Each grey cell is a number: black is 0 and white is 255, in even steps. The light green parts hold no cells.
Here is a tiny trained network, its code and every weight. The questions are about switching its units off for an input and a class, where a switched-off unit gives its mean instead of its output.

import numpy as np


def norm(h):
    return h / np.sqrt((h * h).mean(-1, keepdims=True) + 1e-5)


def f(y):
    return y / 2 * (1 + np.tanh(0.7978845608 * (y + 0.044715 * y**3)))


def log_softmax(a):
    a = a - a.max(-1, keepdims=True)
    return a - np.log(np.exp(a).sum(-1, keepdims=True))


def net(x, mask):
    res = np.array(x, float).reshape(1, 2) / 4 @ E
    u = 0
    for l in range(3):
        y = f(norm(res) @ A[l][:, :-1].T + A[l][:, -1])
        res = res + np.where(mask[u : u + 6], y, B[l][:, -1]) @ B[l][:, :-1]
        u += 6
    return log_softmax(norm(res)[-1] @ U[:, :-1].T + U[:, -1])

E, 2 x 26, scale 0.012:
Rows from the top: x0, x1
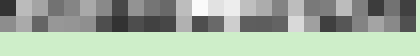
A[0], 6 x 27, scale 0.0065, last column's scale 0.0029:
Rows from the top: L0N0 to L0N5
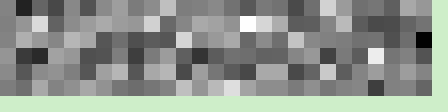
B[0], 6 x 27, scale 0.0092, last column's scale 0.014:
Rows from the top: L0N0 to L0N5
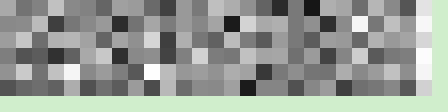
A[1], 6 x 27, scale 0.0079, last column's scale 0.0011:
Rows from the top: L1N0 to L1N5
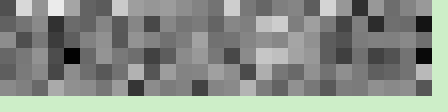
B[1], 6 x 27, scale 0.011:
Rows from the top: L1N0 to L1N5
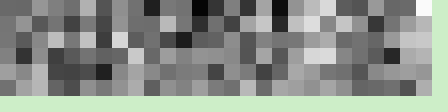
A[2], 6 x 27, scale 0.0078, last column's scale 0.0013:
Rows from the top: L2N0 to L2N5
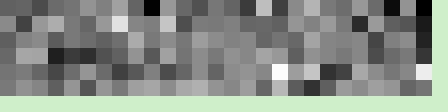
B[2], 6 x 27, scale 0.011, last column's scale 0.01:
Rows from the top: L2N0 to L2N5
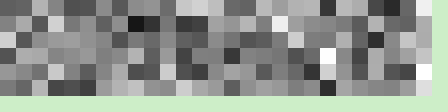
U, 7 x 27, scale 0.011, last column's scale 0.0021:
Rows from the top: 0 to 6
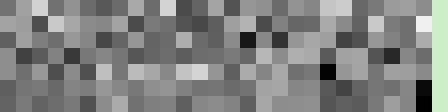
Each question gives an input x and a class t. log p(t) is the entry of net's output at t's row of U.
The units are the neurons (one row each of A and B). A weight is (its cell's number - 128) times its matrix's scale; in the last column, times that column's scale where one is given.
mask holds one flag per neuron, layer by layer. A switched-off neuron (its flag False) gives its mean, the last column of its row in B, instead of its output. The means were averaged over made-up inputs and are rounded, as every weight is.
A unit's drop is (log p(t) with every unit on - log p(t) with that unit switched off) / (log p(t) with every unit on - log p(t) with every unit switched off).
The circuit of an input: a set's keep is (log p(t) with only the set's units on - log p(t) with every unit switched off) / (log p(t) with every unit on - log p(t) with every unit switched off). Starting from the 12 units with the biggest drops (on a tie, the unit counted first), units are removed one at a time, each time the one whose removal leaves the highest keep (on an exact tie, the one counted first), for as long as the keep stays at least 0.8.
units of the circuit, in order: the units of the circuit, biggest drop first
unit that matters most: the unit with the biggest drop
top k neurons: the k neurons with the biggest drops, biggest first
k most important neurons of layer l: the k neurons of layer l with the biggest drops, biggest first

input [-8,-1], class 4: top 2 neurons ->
L0N3; L0N4
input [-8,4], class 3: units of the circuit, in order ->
L0N3
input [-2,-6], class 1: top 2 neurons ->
L0N3; L0N0
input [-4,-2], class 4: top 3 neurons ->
L0N3; L0N2; L1N2
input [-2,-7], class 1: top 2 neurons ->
L0N3; L0N0
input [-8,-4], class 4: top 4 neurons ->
L0N3; L0N2; L1N0; L1N2
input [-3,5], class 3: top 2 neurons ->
L0N4; L0N3
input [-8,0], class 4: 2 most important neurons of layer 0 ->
L0N3; L0N4
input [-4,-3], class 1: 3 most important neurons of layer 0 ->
L0N1; L0N0; L0N4
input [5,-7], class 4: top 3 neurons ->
L1N0; L0N3; L2N5
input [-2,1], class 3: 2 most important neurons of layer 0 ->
L0N3; L0N2
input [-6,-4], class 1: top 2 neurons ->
L0N1; L0N0
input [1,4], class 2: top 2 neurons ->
L0N1; L0N2
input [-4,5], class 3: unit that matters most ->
L0N4
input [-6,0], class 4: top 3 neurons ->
L0N3; L0N4; L1N0
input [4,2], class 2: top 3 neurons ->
L0N3; L0N2; L0N5
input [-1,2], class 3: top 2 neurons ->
L0N3; L0N4
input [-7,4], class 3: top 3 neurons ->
L0N3; L0N2; L0N4
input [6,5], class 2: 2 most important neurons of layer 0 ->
L0N2; L0N3
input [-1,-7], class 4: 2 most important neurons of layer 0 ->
L0N1; L0N2
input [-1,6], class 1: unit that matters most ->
L0N2
